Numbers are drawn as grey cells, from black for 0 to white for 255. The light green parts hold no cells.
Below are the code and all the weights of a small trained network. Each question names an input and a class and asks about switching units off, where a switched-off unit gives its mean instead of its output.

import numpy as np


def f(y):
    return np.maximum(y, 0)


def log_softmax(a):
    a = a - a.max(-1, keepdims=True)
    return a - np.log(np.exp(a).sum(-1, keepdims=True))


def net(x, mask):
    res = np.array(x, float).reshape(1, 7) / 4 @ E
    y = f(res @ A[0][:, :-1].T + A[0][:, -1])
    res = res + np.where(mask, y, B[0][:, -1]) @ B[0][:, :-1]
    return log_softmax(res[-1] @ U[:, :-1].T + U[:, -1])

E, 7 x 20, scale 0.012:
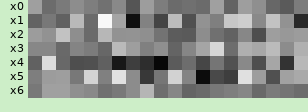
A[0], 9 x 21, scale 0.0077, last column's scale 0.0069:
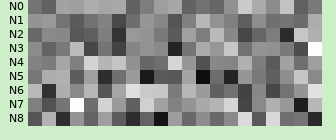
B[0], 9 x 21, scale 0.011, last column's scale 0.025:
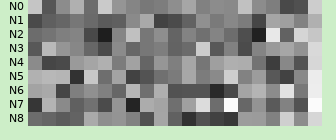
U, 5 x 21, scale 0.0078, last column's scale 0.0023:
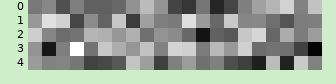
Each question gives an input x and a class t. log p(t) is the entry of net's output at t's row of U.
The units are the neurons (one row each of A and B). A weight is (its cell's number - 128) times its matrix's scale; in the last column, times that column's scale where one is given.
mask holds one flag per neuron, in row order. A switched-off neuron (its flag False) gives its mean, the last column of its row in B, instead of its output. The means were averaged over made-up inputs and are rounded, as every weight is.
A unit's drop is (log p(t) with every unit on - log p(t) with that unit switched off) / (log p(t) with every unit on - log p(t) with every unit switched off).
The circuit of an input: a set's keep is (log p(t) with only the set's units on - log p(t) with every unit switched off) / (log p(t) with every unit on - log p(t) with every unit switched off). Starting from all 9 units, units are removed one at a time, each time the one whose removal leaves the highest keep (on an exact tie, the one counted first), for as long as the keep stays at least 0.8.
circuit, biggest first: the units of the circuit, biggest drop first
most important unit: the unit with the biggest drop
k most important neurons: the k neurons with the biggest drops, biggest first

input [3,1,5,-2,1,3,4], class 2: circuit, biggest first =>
[N7]
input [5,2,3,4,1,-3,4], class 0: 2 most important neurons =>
[N5; N0]
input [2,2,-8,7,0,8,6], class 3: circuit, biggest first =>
[N6; N4]
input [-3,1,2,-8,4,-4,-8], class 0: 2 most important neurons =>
[N8; N5]
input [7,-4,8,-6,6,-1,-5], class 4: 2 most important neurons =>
[N2; N7]
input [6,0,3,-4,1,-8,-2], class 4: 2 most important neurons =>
[N6; N2]
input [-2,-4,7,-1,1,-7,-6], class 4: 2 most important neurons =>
[N2; N8]
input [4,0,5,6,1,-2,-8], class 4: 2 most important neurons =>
[N6; N8]
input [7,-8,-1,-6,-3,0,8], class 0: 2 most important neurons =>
[N6; N4]
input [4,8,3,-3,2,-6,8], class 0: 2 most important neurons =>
[N8; N5]
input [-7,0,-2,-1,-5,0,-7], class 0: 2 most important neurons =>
[N5; N6]
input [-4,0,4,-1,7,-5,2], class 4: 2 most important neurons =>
[N2; N6]
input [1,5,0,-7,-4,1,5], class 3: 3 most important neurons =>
[N5; N0; N4]
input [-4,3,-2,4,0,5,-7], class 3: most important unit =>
N6
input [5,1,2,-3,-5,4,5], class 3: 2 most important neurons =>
[N8; N0]
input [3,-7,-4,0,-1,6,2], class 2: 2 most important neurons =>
[N6; N7]
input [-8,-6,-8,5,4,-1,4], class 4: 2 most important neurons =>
[N2; N7]
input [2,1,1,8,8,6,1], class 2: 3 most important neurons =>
[N8; N7; N3]
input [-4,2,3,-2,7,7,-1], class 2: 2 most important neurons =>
[N8; N7]
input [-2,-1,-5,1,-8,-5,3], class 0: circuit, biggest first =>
[N6]
